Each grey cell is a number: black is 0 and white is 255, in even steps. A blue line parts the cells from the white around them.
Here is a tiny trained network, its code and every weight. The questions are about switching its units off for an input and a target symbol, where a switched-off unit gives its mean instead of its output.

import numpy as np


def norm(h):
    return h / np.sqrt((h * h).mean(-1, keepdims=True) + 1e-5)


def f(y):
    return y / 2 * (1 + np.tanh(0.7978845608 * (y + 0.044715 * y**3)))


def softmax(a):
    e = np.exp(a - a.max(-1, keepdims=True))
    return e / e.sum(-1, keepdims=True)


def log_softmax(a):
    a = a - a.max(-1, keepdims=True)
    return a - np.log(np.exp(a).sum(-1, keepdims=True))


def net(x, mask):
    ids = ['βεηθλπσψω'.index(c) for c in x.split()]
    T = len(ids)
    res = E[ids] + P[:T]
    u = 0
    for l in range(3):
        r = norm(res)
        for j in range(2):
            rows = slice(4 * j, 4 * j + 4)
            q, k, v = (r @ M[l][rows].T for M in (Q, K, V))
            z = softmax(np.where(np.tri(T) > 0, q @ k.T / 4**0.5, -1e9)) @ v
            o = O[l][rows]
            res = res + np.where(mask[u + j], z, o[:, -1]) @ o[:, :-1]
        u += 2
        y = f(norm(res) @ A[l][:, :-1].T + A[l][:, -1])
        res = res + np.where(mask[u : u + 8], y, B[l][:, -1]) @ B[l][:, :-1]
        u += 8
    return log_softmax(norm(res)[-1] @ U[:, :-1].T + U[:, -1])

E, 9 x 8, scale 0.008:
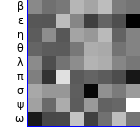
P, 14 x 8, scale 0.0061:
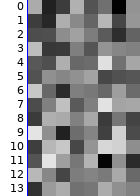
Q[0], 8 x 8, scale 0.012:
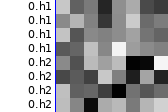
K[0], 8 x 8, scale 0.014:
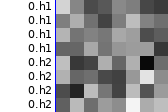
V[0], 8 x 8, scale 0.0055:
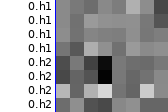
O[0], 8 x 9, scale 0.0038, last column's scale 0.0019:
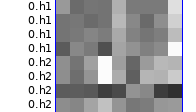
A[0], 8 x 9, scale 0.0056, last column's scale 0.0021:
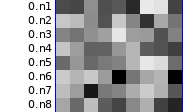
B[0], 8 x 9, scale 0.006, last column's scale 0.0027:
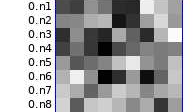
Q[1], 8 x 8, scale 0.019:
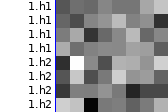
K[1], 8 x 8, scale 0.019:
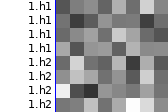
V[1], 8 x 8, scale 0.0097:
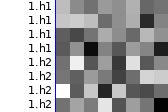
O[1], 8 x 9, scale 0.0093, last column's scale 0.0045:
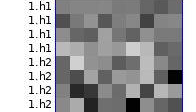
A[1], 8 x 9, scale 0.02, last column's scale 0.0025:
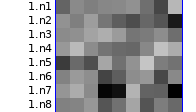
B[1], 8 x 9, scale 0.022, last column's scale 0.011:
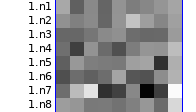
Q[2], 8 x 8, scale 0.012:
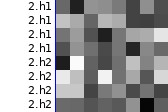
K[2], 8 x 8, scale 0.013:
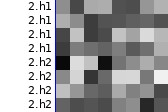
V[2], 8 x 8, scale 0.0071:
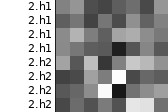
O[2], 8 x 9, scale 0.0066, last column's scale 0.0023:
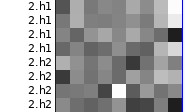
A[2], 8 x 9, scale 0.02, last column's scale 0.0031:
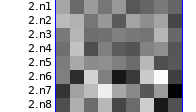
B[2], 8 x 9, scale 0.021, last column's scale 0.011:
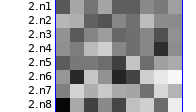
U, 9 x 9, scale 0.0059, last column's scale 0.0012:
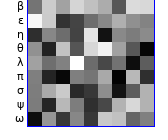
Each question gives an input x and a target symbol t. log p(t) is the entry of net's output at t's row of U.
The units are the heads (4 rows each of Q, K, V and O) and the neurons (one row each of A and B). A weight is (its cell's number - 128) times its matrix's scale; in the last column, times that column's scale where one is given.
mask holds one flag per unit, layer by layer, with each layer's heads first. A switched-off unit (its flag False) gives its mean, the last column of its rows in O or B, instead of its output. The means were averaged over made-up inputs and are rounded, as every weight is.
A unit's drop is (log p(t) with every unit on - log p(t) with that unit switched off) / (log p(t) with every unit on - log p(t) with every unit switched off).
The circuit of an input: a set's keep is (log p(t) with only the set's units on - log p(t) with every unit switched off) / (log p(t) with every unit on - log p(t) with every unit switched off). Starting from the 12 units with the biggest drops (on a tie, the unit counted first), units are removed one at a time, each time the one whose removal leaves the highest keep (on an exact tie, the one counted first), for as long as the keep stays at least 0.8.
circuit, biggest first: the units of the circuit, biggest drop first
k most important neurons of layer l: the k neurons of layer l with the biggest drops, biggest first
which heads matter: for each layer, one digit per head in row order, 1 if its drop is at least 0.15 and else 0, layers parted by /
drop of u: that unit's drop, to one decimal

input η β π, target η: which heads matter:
00 / 01 / 00
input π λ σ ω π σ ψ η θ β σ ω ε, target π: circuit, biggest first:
[1.h2, 1.n7, 2.n6, 2.n8]
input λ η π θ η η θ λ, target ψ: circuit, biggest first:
[1.h2, 1.n4, 2.n6]
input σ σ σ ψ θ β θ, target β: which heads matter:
01 / 00 / 00
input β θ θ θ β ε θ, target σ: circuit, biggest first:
[0.h2, 1.n7]
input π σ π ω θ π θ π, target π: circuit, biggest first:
[1.h2, 1.n7, 2.n6, 2.n8]
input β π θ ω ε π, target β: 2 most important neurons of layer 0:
[0.n6, 0.n4]
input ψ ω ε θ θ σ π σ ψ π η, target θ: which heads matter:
00 / 01 / 00
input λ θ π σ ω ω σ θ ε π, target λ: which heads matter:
01 / 00 / 00
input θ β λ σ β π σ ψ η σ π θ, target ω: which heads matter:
00 / 01 / 00
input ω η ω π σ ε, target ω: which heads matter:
00 / 10 / 00
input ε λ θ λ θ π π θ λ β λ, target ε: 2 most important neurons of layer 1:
[1.n7, 1.n8]
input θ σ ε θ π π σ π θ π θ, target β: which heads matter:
01 / 01 / 00
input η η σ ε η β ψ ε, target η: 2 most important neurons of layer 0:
[0.n6, 0.n8]
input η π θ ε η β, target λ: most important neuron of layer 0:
[0.n8]
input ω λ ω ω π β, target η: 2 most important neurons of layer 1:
[1.n7, 1.n6]
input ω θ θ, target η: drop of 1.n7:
0.2
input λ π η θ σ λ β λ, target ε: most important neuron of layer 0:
[0.n3]
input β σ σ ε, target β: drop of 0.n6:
1.0
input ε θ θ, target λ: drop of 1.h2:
1.1
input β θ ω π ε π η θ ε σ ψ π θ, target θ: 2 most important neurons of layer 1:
[1.n7, 1.n4]
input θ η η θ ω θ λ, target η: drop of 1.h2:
1.0
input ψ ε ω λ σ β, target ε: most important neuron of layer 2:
[2.n2]
